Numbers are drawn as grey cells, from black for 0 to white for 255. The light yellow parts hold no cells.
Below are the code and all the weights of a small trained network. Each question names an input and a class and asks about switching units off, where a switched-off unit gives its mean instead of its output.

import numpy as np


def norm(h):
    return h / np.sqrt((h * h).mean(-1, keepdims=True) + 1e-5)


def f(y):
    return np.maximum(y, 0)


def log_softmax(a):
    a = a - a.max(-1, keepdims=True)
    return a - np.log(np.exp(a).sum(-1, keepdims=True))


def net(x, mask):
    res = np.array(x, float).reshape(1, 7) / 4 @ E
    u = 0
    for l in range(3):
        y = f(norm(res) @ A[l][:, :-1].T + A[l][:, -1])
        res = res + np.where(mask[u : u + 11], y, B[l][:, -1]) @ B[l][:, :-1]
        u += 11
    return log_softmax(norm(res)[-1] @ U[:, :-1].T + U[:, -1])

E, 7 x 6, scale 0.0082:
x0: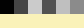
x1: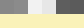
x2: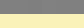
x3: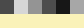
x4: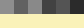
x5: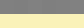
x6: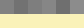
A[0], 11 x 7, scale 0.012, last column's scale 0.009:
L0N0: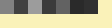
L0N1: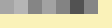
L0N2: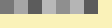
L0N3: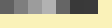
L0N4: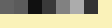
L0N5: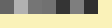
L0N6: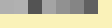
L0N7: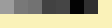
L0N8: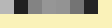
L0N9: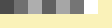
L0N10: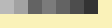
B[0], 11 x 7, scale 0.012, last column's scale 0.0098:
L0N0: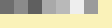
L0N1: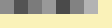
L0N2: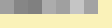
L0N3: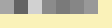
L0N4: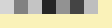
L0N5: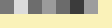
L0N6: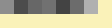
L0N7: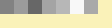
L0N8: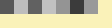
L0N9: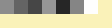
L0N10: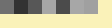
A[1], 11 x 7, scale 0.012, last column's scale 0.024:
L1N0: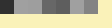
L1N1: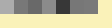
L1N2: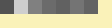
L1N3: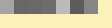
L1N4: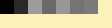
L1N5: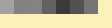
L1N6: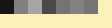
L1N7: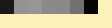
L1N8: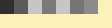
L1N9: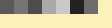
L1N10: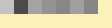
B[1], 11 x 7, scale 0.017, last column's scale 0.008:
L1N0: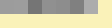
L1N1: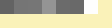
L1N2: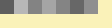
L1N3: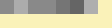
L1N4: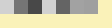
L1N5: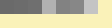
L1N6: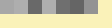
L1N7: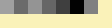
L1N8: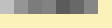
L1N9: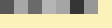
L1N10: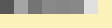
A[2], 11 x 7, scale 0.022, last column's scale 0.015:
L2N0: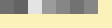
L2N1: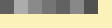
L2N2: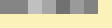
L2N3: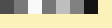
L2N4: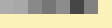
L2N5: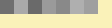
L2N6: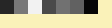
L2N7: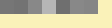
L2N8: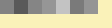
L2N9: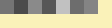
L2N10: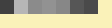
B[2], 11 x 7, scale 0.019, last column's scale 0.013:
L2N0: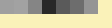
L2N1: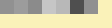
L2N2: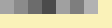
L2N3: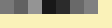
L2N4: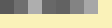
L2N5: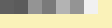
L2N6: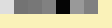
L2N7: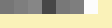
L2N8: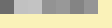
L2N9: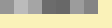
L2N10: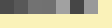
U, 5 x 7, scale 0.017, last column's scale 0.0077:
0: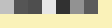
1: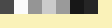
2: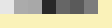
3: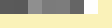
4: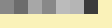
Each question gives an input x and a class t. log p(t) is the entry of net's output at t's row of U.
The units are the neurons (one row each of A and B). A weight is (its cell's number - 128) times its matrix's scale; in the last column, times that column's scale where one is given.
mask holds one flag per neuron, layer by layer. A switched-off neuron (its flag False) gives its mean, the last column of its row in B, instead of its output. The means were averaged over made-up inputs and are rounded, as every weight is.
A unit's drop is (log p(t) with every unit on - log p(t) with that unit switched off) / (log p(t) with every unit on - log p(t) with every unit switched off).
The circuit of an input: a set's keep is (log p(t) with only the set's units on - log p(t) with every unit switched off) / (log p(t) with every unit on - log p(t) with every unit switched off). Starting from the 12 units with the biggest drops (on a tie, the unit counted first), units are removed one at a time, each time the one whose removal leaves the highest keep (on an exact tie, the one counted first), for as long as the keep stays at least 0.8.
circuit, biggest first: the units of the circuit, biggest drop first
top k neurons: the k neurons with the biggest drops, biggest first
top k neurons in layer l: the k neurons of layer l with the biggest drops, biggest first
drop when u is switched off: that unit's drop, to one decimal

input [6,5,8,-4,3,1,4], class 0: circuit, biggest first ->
(L1N4)
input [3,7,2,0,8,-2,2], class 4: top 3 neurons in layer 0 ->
(L0N0; L0N7; L0N4)
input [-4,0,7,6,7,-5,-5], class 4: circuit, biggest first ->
(L0N7; L2N5)
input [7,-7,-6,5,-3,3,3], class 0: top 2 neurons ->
(L0N9; L2N7)
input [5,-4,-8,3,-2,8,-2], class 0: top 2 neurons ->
(L0N9; L2N5)
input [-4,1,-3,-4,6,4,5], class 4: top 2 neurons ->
(L0N7; L0N9)
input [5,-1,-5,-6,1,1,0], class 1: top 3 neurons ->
(L0N8; L1N9; L2N8)
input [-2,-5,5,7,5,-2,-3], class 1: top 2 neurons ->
(L0N5; L2N1)
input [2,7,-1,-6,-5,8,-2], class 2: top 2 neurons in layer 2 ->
(L2N0; L2N2)
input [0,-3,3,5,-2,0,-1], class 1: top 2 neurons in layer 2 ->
(L2N1; L2N7)
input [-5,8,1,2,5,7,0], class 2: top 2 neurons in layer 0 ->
(L0N9; L0N3)
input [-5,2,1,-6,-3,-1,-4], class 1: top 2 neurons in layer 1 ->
(L1N9; L1N4)
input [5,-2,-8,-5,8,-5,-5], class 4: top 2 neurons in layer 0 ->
(L0N0; L0N7)
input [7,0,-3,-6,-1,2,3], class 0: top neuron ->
(L1N4)
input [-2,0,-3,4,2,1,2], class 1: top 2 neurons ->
(L0N5; L2N1)
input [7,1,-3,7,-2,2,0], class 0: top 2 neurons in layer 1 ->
(L1N4; L1N10)
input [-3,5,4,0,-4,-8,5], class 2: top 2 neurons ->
(L0N9; L2N2)
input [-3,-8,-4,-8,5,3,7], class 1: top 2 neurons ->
(L0N8; L1N9)
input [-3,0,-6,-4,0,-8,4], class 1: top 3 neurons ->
(L0N8; L0N9; L1N9)
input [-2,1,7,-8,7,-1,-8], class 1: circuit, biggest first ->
(L0N8)
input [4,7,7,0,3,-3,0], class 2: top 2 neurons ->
(L0N3; L2N0)
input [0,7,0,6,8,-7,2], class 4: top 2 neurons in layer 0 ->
(L0N7; L0N0)
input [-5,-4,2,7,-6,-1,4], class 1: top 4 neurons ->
(L0N5; L0N9; L2N1; L0N7)
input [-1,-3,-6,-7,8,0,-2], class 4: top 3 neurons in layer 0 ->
(L0N7; L0N0; L0N5)
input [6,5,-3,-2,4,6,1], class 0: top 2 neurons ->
(L1N4; L0N4)
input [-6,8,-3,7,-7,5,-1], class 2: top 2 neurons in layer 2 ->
(L2N2; L2N7)
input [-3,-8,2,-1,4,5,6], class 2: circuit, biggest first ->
(L0N4)
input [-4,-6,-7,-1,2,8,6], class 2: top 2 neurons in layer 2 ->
(L2N5; L2N10)
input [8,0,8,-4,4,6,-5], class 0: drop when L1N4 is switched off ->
0.3
